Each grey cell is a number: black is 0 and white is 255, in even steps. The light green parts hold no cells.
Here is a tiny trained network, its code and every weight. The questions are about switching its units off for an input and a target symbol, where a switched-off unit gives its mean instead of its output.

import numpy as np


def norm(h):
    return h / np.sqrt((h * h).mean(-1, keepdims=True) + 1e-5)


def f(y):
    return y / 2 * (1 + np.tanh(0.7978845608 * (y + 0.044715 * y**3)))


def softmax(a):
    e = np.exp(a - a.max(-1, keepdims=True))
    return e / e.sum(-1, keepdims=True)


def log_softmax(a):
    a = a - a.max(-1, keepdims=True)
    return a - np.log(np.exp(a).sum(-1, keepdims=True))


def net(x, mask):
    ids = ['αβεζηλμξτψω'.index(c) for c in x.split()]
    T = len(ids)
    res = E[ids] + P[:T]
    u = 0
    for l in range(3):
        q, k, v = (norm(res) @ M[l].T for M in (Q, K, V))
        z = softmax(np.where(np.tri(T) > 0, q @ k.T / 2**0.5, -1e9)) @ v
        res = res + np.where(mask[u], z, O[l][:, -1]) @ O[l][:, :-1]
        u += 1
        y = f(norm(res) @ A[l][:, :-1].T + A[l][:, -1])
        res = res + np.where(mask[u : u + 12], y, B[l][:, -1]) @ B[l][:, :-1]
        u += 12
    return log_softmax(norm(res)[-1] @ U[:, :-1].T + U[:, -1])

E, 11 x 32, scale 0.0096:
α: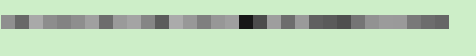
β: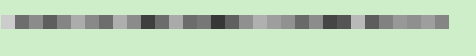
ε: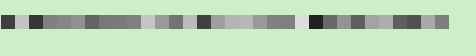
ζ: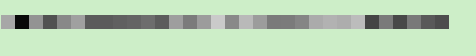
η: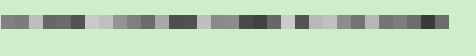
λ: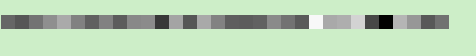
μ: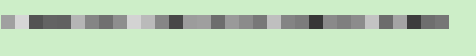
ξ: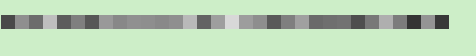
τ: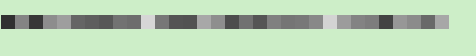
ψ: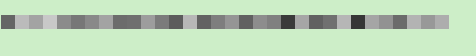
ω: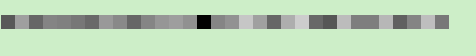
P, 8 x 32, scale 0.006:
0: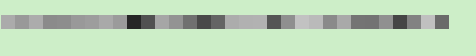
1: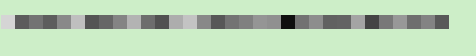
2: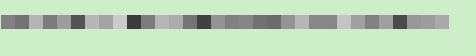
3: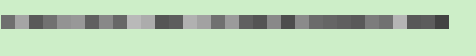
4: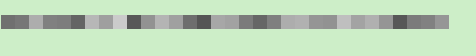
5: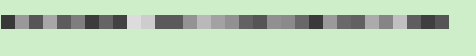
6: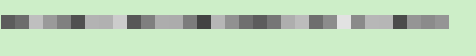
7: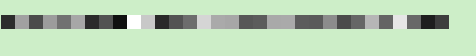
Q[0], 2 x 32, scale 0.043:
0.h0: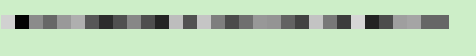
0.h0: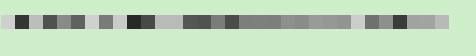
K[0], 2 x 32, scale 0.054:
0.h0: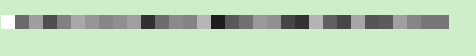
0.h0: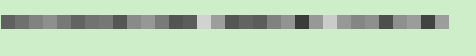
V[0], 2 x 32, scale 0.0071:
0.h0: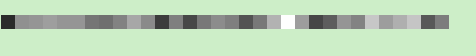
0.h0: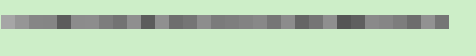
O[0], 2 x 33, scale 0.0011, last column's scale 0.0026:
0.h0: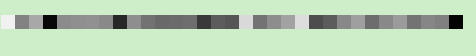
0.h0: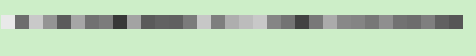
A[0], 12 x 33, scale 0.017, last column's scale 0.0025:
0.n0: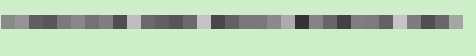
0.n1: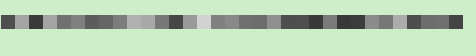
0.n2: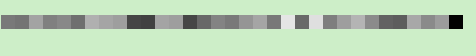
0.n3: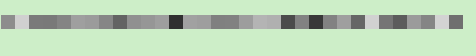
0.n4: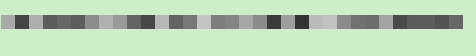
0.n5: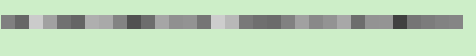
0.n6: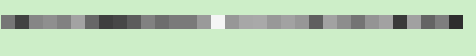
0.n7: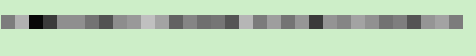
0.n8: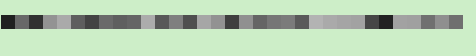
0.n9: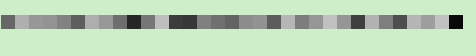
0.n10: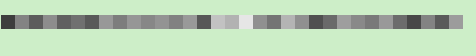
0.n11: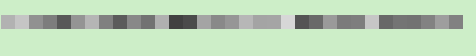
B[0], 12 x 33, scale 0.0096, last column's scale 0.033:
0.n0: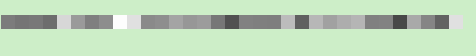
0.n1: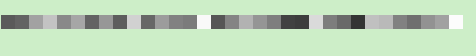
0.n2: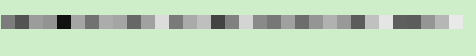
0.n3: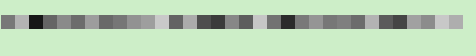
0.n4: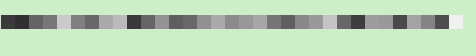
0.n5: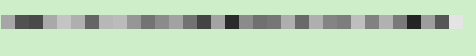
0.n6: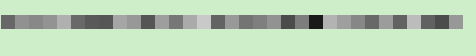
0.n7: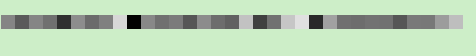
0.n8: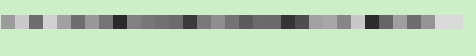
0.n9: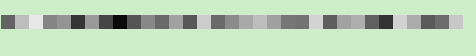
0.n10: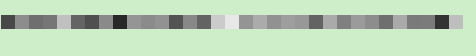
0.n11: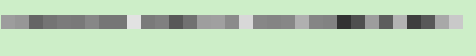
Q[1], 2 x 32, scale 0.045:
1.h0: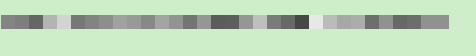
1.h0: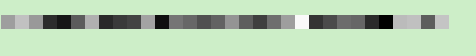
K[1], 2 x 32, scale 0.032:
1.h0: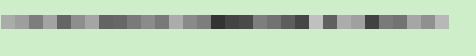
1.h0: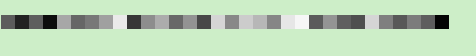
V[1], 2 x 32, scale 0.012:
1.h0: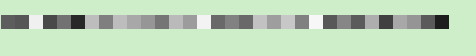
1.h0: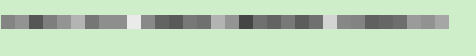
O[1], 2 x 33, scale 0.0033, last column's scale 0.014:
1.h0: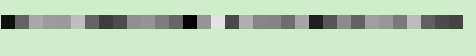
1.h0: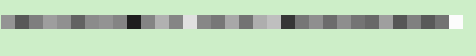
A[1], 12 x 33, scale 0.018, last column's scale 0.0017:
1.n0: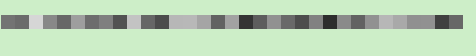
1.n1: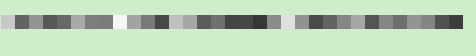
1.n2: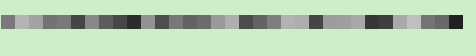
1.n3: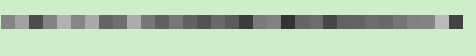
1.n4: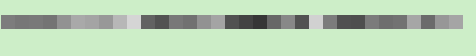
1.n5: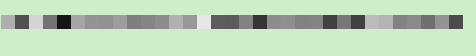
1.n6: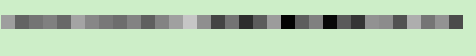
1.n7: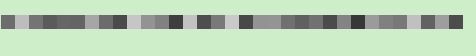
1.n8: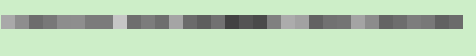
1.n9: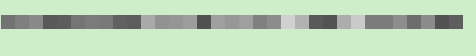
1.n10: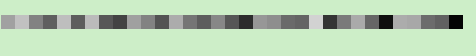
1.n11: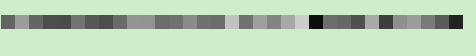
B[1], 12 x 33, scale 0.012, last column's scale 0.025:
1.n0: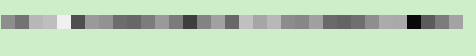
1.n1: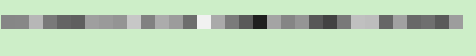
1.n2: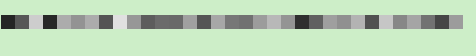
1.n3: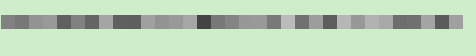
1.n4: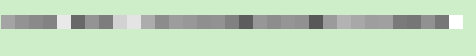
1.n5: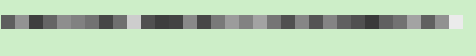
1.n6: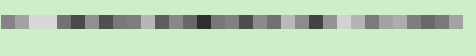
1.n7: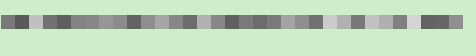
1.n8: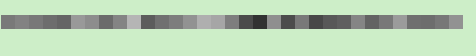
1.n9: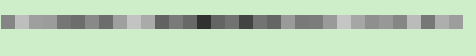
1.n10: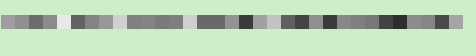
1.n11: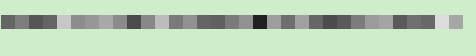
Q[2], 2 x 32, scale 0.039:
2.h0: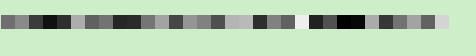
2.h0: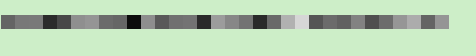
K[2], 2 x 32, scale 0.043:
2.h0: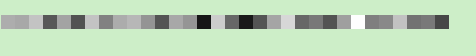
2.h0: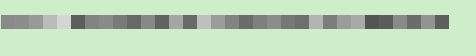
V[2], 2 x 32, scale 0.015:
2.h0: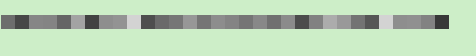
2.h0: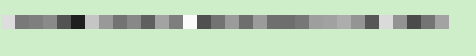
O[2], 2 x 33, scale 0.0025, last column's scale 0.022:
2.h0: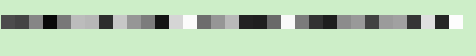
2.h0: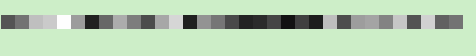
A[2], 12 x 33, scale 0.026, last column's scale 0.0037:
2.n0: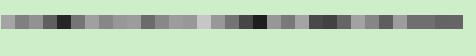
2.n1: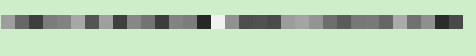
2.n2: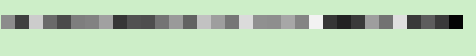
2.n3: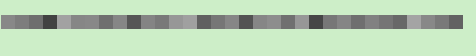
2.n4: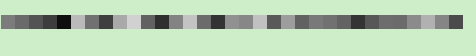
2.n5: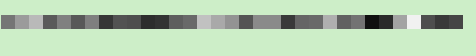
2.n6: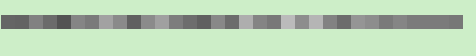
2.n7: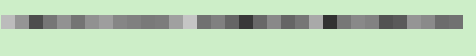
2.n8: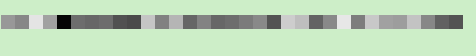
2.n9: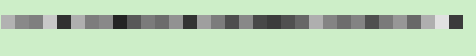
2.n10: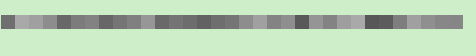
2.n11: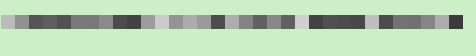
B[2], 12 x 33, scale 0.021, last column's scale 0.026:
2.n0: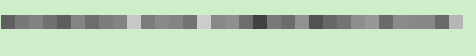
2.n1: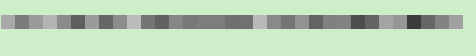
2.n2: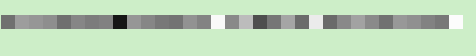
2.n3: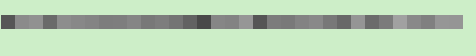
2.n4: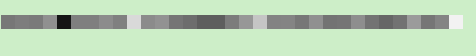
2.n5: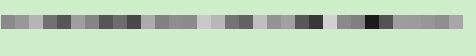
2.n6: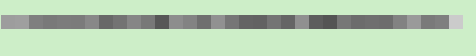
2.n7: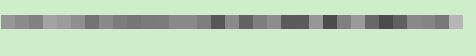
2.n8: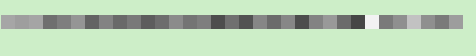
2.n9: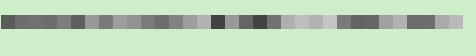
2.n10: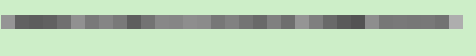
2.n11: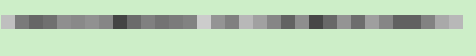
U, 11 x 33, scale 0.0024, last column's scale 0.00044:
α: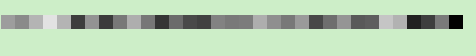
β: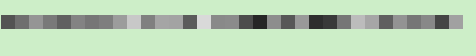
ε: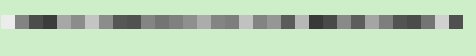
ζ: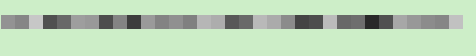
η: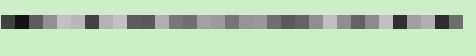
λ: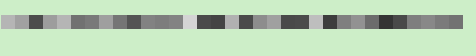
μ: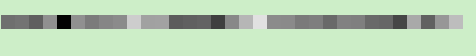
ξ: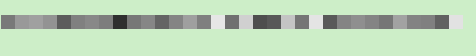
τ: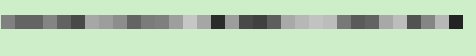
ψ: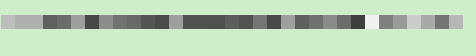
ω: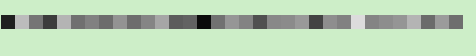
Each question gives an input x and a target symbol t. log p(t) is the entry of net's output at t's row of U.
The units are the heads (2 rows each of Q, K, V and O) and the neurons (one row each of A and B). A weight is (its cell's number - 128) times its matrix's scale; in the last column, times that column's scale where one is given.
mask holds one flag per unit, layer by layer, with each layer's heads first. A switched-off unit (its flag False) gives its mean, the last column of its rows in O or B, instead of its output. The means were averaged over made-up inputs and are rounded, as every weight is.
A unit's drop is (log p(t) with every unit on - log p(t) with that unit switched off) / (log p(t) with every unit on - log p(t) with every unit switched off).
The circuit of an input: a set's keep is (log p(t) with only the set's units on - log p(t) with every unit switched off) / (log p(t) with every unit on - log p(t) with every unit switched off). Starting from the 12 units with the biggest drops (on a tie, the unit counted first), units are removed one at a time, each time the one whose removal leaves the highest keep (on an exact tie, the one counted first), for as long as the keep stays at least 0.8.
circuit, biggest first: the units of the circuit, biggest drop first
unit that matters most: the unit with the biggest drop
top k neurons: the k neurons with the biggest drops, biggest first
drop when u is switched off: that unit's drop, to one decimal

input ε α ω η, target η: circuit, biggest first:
0.n4
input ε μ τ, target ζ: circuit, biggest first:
0.n9, 2.n5, 0.n1
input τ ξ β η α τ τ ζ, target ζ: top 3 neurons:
0.n6, 2.n5, 0.n5
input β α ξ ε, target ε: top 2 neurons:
0.n10, 0.n7
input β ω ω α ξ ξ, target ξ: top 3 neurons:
0.n1, 2.n2, 0.n10
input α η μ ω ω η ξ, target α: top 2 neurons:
0.n10, 0.n5
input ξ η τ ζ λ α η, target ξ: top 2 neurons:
0.n9, 2.n2
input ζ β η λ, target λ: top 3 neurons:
0.n8, 1.n10, 0.n2
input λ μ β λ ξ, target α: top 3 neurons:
0.n10, 2.n1, 0.n5
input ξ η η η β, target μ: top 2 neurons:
1.n5, 2.n4
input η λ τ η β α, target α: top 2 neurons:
1.n0, 1.n6
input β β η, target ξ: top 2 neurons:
2.n2, 0.n9
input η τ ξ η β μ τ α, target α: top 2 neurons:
0.n1, 1.n0
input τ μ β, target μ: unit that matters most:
1.n5
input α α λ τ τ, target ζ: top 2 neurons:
1.n2, 2.n5
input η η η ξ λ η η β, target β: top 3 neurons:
0.n0, 1.n1, 2.n0
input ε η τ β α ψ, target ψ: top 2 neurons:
0.n3, 2.n8
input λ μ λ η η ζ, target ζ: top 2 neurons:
2.n5, 0.n6
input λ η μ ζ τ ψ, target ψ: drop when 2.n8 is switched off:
0.4
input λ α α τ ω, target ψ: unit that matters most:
1.n9
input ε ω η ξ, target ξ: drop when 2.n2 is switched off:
0.6
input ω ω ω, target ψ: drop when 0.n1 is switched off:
0.2
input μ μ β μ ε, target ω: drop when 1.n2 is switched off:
0.2
